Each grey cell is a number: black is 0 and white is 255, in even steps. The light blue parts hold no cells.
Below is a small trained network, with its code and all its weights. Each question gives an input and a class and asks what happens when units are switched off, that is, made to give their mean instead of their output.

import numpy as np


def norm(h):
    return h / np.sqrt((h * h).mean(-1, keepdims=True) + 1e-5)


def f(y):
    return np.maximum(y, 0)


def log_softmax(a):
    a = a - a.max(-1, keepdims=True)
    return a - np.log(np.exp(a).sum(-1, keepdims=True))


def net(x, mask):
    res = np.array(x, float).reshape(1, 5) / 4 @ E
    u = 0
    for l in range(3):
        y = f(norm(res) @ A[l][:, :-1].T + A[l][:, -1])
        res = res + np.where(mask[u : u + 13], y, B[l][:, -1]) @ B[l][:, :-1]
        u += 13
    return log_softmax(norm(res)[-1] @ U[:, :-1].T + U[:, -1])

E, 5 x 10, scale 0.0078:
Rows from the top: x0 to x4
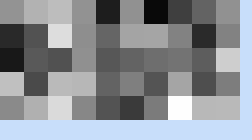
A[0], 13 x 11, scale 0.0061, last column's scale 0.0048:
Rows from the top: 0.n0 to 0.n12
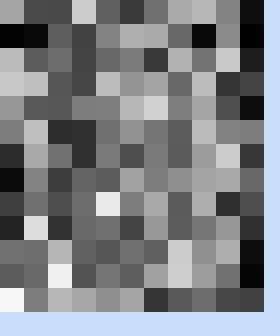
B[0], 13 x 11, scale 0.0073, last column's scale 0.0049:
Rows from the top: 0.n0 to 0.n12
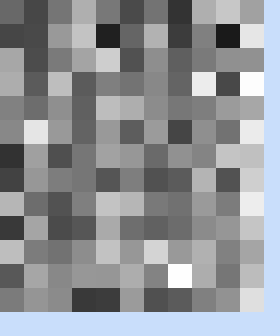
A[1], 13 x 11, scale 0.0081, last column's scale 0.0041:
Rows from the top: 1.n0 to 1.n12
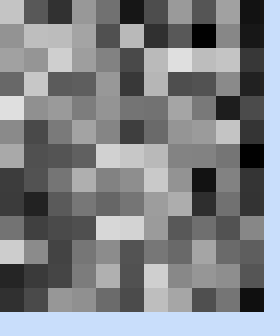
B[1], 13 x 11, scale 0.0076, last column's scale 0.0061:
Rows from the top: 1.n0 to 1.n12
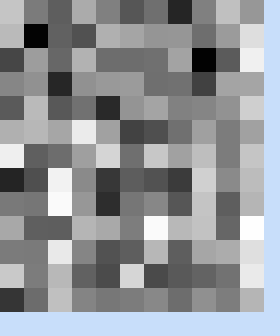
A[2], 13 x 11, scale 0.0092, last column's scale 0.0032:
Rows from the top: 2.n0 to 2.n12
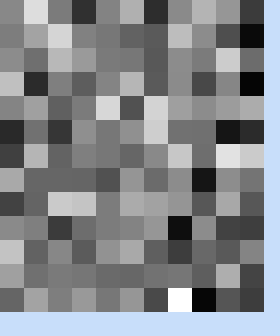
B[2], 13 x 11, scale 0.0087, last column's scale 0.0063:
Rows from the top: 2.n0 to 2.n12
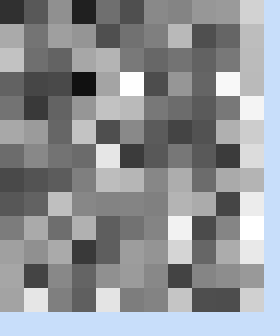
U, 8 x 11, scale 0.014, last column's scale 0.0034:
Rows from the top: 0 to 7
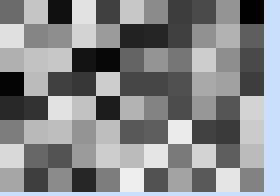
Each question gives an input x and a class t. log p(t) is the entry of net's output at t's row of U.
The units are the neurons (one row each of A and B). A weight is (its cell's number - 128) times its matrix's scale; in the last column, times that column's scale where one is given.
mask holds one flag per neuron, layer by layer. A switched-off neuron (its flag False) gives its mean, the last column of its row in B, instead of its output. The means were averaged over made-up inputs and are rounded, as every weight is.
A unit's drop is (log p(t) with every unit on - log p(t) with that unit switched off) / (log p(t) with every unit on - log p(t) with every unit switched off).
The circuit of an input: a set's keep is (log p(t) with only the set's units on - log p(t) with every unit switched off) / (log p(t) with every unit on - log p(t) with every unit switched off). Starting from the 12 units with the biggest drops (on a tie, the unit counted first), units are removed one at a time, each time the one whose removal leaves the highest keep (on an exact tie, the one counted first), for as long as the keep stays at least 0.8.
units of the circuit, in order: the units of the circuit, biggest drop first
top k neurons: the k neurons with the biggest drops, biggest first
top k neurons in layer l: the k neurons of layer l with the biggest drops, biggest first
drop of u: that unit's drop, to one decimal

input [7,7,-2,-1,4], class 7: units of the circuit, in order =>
1.n1
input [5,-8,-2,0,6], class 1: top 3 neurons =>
0.n2; 0.n0; 2.n2
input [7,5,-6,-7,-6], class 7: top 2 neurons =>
1.n1; 2.n10
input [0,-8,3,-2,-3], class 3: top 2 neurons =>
0.n5; 0.n9
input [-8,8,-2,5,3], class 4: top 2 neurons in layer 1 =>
1.n7; 1.n8
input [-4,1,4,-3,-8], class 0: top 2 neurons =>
0.n1; 2.n5
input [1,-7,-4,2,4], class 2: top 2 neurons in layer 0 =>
0.n3; 0.n12
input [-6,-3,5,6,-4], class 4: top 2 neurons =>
0.n1; 1.n7
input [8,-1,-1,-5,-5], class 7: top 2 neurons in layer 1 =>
1.n1; 1.n3
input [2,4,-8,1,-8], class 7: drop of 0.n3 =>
-0.1
